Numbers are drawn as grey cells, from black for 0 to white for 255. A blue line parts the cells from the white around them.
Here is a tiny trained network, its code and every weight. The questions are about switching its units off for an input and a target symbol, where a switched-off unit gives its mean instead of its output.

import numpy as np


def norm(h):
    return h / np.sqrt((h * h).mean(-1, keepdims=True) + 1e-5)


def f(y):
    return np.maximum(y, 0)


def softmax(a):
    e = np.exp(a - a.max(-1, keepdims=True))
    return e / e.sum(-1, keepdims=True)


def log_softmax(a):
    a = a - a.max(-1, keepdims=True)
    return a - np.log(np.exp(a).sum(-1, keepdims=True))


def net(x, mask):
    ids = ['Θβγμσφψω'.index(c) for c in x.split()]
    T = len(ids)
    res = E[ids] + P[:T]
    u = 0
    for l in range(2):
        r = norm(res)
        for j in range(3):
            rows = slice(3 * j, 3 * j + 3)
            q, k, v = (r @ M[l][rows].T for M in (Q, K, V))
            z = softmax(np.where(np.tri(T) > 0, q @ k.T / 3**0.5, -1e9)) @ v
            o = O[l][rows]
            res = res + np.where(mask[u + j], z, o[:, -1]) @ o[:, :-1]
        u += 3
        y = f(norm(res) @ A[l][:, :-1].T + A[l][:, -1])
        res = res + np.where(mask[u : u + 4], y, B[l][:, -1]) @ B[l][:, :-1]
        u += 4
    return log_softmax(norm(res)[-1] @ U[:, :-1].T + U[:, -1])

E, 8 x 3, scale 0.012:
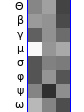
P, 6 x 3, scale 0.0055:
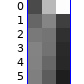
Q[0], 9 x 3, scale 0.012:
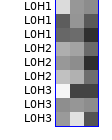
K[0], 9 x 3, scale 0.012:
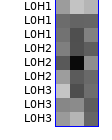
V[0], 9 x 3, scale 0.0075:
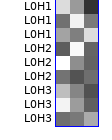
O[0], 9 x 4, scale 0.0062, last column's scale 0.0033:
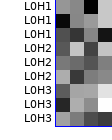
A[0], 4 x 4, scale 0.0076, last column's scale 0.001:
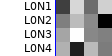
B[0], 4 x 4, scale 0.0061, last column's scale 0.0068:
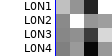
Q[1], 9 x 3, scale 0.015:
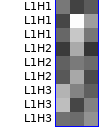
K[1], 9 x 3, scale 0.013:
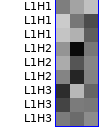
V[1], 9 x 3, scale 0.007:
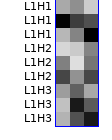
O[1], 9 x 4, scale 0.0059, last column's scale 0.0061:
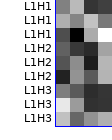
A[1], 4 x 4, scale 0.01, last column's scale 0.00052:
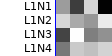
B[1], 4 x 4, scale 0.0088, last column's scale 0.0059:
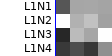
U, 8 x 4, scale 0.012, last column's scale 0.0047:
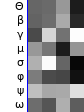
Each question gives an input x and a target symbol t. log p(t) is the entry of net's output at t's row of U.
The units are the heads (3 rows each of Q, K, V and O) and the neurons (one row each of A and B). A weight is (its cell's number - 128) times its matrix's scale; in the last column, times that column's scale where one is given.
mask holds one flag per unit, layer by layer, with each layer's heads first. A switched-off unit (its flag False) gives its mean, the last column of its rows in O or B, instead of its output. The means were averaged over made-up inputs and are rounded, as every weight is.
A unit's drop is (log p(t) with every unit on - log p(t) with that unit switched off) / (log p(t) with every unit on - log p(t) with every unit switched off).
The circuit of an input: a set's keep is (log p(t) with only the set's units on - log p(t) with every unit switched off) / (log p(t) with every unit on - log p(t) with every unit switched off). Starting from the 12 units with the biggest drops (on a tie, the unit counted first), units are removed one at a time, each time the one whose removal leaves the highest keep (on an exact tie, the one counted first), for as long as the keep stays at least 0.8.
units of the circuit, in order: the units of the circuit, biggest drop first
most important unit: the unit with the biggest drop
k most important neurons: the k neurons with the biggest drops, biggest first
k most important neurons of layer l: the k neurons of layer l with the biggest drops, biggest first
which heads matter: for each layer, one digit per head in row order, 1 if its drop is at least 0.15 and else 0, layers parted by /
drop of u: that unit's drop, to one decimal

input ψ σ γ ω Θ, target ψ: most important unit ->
L1H2
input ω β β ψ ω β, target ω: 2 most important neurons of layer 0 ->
(L0N1 L0N3)
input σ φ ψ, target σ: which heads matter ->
101 / 100
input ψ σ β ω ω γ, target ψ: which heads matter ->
101 / 011
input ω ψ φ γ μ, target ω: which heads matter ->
110 / 000
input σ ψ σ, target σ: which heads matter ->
101 / 100
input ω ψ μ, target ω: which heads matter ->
010 / 000
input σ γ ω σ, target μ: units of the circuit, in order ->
(L0H3 L1N3)
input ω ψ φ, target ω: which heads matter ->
010 / 000
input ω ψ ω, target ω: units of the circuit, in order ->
(L0H2 L0N1)
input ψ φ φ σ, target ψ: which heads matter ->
000 / 011
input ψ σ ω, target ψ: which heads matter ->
001 / 011
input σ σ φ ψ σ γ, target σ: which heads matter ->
111 / 100
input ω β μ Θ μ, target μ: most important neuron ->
(L1N3)
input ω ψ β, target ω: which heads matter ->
010 / 000
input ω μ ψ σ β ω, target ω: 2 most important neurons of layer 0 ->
(L0N1 L0N3)
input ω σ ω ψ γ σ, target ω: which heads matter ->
000 / 000
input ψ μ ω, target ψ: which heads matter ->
001 / 010
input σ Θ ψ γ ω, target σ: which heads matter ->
110 / 100
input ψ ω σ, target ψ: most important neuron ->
(L0N4)
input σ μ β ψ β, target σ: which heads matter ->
110 / 100
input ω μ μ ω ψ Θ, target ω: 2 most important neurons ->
(L0N1 L1N3)
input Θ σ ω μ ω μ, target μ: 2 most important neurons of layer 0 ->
(L0N1 L0N3)
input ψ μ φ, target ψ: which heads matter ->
100 / 011
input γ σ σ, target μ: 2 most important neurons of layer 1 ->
(L1N3 L1N1)
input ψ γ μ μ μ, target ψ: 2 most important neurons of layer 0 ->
(L0N1 L0N4)
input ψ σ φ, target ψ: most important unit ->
L0H3
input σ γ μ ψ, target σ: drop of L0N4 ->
0.3
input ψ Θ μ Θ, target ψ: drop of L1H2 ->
1.0
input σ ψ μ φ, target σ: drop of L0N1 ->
0.1
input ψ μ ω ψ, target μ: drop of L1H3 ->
0.0
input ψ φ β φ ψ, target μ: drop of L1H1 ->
0.2
